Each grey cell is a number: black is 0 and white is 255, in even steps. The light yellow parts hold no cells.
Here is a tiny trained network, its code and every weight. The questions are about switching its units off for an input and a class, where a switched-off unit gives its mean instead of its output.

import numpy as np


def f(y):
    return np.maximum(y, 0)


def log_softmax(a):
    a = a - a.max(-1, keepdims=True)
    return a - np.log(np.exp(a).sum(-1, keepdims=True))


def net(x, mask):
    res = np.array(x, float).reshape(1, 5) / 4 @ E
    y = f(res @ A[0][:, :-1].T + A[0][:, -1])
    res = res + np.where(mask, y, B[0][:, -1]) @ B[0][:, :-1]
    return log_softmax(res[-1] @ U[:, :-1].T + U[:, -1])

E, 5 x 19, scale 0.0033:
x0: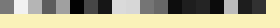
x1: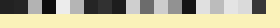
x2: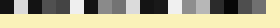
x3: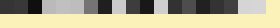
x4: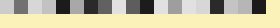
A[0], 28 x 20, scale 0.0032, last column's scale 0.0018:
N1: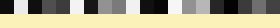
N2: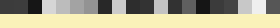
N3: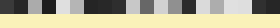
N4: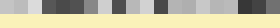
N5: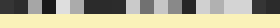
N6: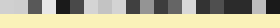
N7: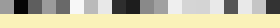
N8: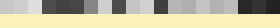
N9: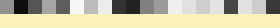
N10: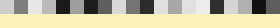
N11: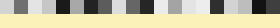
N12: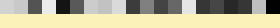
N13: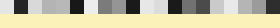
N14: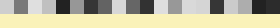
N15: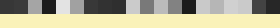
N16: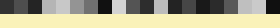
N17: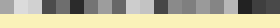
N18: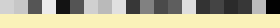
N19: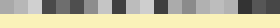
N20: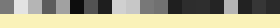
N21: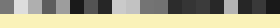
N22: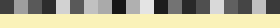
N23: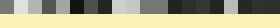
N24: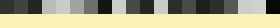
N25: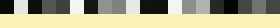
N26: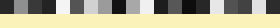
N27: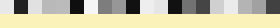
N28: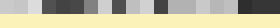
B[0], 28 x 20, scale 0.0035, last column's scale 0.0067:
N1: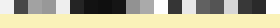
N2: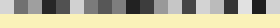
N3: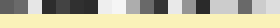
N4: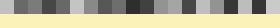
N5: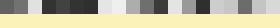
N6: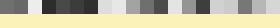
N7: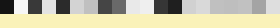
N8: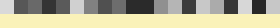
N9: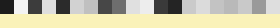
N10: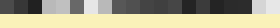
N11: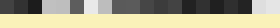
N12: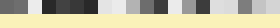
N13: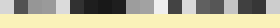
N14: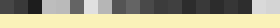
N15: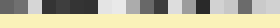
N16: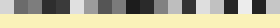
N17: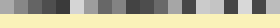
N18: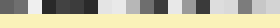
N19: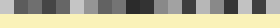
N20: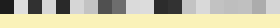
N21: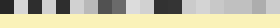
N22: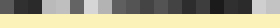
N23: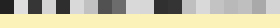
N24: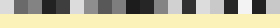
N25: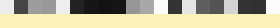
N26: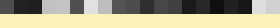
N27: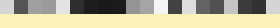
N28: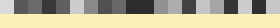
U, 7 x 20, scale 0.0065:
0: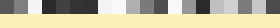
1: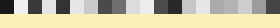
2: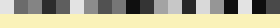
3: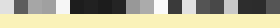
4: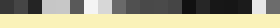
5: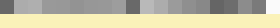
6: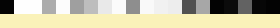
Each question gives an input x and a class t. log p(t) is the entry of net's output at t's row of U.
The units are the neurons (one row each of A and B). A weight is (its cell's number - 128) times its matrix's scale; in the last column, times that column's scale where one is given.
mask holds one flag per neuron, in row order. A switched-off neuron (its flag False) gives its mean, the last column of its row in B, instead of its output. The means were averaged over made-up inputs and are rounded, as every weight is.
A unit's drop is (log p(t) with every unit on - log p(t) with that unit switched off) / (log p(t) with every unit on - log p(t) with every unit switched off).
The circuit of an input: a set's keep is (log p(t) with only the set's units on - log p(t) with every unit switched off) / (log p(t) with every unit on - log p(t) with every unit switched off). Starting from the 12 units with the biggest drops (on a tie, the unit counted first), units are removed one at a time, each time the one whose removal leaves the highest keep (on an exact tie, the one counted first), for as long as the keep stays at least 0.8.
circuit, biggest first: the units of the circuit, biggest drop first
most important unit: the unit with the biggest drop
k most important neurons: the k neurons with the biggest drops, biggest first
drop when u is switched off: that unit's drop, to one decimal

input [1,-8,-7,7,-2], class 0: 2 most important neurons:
N18, N12
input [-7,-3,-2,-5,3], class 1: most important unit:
N7
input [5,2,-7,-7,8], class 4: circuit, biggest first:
N11, N10
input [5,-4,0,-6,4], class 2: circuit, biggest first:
N8, N28
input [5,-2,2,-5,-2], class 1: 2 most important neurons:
N20, N23
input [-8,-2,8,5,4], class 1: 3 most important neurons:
N9, N7, N27
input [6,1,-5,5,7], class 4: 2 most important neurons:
N11, N10
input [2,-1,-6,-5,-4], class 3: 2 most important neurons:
N27, N13
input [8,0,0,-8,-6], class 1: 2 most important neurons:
N20, N23
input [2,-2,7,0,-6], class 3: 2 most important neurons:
N1, N25
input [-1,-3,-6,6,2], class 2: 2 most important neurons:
N2, N24
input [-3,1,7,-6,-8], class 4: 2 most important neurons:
N26, N22
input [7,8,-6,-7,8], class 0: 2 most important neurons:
N3, N5
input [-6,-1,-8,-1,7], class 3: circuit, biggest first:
N27
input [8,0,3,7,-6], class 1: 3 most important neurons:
N20, N23, N21
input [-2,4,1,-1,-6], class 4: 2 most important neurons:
N26, N22
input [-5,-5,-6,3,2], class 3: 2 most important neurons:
N27, N13
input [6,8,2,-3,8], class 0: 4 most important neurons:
N3, N5, N15, N26
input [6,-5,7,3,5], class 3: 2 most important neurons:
N1, N25
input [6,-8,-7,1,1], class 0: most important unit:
N18
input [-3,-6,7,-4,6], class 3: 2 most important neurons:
N1, N25
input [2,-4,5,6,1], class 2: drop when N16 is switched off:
0.3
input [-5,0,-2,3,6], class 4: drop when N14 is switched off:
0.3
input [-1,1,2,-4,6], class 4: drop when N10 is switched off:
0.1
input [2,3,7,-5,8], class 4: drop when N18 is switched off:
0.0
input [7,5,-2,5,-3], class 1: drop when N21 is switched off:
0.2
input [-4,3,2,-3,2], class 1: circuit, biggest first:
N7
